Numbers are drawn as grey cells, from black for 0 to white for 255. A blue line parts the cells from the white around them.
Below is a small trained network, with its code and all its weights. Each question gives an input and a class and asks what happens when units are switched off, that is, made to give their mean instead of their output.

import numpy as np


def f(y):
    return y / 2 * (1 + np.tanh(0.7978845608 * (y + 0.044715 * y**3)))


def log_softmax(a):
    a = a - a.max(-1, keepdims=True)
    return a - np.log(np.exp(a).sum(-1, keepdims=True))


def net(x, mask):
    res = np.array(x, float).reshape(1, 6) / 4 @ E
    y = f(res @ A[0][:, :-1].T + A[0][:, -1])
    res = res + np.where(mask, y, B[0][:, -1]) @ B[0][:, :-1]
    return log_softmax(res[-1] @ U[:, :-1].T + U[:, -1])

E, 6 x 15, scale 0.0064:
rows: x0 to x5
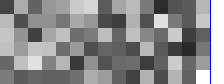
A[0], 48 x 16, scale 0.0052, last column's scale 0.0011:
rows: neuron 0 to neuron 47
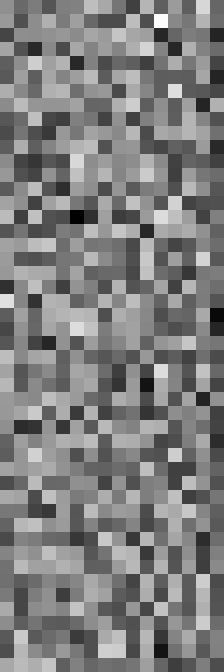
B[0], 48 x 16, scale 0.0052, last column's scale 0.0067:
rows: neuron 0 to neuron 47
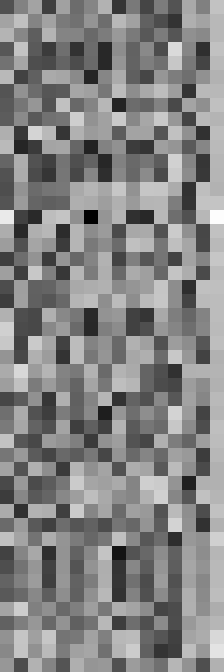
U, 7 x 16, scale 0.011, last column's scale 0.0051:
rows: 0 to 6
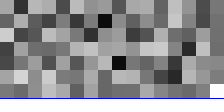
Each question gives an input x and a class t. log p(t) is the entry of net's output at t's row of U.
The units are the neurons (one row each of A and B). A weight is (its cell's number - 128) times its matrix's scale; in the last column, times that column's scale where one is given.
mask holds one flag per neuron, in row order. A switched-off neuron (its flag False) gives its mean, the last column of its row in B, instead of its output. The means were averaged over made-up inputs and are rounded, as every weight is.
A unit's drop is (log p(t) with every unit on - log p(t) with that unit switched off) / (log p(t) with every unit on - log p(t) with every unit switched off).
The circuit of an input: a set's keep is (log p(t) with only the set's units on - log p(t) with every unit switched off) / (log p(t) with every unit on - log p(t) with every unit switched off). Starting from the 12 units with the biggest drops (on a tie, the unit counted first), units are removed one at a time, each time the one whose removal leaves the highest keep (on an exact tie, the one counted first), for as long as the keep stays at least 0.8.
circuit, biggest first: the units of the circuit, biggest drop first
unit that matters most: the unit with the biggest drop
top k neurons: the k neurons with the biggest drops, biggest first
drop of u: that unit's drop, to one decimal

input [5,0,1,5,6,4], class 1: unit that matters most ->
neuron 29
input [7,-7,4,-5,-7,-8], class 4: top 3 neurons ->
neuron 7; neuron 39; neuron 28
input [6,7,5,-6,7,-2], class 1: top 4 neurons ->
neuron 29; neuron 37; neuron 4; neuron 32
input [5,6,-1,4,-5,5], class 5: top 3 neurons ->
neuron 26; neuron 43; neuron 15
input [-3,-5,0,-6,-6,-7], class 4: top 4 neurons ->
neuron 7; neuron 28; neuron 39; neuron 40
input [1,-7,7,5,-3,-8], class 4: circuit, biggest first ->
neuron 7; neuron 39
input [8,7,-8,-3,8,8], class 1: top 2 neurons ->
neuron 29; neuron 4
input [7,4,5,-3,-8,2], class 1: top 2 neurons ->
neuron 3; neuron 12
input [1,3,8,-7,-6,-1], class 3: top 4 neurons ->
neuron 21; neuron 35; neuron 14; neuron 6
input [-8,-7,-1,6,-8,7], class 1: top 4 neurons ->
neuron 3; neuron 30; neuron 12; neuron 11
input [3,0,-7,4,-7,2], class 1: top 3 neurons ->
neuron 3; neuron 11; neuron 12
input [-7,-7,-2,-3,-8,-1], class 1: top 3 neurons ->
neuron 3; neuron 30; neuron 12
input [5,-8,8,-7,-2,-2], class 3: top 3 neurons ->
neuron 14; neuron 21; neuron 35
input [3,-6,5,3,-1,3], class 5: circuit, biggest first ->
neuron 46
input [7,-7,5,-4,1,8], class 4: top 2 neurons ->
neuron 18; neuron 0
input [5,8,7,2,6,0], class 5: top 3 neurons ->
neuron 27; neuron 26; neuron 1
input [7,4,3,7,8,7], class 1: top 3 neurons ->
neuron 29; neuron 4; neuron 32
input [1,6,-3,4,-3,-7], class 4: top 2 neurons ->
neuron 28; neuron 39
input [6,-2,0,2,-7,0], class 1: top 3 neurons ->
neuron 3; neuron 12; neuron 11
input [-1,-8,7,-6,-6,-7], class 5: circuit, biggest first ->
neuron 45
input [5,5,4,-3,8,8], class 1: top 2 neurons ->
neuron 29; neuron 4
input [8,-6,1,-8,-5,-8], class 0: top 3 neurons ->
neuron 16; neuron 9; neuron 24
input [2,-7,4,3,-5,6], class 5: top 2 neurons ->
neuron 46; neuron 45
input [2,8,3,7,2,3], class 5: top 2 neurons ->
neuron 26; neuron 27
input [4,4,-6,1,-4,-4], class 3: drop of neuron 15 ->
0.1
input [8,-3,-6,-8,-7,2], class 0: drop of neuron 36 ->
0.2
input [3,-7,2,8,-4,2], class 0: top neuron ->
neuron 19
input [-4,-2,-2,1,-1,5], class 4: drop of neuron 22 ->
0.3
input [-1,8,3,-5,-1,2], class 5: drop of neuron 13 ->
0.0
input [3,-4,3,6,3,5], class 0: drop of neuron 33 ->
0.1
